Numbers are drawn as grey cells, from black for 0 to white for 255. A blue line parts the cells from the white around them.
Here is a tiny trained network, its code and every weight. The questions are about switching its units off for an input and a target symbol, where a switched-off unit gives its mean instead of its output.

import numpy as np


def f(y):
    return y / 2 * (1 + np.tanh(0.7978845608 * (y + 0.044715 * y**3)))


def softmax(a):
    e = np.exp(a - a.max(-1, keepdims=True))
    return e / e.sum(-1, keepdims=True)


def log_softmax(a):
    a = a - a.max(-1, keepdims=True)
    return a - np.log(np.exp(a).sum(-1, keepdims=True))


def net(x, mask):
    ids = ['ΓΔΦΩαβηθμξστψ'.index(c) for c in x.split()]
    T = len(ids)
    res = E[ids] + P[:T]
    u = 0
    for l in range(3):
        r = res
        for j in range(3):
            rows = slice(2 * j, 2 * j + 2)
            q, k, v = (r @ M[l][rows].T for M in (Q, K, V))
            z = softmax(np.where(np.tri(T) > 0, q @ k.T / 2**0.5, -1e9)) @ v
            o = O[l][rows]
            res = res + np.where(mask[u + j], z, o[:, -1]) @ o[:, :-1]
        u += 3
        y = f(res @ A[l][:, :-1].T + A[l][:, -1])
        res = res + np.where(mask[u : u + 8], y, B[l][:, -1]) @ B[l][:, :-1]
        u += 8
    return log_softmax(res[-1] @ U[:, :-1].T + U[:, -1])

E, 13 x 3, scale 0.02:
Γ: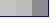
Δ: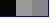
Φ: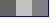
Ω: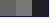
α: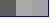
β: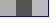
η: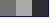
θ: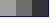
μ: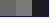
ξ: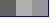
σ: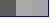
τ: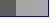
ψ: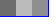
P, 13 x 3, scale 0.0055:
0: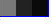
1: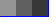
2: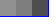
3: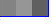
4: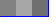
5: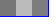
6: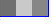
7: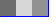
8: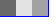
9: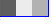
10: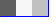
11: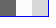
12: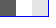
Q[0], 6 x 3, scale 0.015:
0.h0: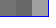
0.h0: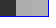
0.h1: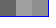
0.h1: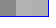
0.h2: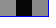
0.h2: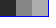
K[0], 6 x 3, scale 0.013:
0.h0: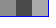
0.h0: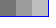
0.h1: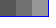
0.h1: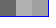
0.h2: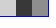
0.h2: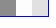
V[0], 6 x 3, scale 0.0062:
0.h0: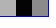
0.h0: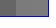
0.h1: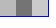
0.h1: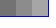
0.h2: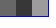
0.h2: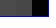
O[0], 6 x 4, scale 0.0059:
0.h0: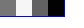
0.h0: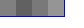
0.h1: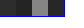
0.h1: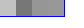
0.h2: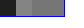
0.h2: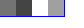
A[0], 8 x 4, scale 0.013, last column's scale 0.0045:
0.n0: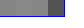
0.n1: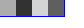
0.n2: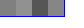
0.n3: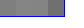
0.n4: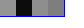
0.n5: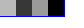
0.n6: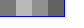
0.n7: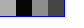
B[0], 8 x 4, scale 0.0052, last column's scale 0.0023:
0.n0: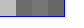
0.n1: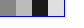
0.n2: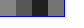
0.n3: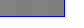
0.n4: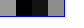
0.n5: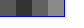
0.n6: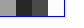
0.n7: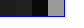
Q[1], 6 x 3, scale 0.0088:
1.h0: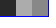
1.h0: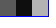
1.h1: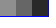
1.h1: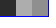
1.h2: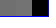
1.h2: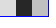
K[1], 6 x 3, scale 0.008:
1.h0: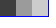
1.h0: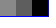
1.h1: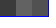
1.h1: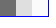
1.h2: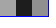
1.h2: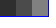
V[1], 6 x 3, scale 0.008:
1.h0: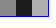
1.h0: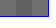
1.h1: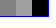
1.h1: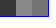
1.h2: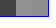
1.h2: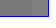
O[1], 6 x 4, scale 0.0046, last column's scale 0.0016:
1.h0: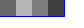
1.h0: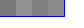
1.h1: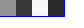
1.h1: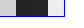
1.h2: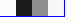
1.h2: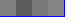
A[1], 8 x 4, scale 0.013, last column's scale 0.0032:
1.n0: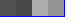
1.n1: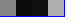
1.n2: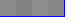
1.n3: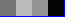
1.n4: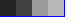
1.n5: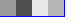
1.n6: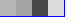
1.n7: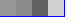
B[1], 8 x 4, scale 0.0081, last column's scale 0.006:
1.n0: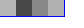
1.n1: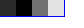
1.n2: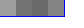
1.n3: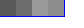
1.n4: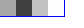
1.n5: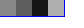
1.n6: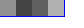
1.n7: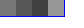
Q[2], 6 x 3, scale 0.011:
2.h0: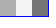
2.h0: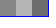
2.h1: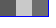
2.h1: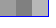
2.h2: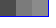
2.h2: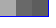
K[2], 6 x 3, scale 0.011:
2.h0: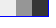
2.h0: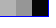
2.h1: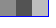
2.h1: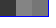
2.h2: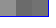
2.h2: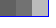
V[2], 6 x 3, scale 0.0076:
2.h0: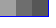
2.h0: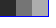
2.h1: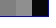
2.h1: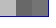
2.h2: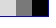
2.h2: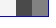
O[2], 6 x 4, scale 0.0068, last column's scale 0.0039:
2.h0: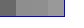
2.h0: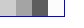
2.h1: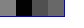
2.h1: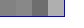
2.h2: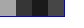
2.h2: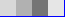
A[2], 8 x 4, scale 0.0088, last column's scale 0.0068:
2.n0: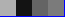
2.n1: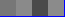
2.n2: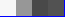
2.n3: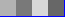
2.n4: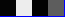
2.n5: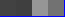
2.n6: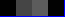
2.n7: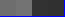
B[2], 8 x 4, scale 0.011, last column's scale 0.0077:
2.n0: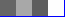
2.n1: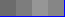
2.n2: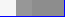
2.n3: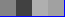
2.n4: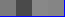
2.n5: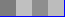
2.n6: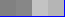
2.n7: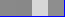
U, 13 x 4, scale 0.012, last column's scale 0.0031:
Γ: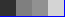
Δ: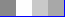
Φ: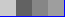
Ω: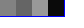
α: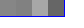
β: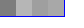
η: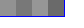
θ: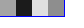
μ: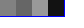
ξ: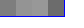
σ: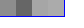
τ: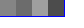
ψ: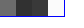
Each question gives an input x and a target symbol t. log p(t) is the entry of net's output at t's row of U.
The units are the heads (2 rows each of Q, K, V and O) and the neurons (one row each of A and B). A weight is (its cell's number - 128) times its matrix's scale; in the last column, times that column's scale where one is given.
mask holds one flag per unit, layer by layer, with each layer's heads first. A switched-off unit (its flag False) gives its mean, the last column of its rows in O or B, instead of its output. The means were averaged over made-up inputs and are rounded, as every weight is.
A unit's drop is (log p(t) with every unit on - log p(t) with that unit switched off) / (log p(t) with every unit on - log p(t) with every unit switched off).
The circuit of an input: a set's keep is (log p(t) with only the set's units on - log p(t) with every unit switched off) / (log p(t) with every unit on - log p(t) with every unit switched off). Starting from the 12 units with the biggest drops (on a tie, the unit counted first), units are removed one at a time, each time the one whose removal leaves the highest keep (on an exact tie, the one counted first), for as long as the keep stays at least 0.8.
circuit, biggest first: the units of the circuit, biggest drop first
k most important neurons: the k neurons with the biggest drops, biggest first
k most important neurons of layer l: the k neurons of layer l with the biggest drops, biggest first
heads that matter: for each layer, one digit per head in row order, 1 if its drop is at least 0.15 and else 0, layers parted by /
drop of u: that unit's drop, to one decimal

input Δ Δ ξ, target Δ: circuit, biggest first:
(1.n4, 1.n1)
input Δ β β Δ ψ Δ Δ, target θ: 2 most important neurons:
(1.n4, 2.n0)
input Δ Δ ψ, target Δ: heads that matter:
001 / 000 / 011
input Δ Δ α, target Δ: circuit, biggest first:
(1.n4, 1.n1)
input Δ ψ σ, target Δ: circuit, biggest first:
(1.n1)
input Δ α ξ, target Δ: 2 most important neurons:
(1.n1, 1.n4)
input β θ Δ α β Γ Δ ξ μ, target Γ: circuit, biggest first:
(1.n1, 2.n0, 2.n6, 2.n5)
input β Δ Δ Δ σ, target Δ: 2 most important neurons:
(1.n4, 1.n1)
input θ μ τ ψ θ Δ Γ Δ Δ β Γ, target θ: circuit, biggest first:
(2.n3, 1.h1)
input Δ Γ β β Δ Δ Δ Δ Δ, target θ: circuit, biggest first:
(0.h0, 1.n4)
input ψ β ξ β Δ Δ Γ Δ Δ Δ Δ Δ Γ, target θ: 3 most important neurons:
(1.n1, 2.n0, 2.n3)
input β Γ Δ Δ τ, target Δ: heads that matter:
010 / 010 / 011
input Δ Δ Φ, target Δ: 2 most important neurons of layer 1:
(1.n4, 1.n1)
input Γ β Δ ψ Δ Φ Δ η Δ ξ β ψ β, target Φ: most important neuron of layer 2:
(2.n2)
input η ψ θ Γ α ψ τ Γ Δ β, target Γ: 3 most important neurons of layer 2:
(2.n0, 2.n5, 2.n6)
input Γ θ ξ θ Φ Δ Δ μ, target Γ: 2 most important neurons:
(1.n1, 0.n2)
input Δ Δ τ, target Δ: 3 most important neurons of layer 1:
(1.n4, 1.n1, 1.n0)
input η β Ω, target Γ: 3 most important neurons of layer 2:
(2.n0, 2.n5, 2.n6)
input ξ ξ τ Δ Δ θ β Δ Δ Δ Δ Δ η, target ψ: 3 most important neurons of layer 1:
(1.n1, 1.n6, 1.n7)
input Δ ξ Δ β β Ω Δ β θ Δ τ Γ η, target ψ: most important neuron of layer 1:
(1.n4)
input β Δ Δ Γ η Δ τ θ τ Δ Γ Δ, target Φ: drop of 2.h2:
0.7
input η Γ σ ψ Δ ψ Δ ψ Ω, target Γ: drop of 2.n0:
0.3
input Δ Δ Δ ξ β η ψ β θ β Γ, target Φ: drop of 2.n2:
0.6
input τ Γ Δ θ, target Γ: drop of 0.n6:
0.0
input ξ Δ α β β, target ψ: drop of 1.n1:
0.1
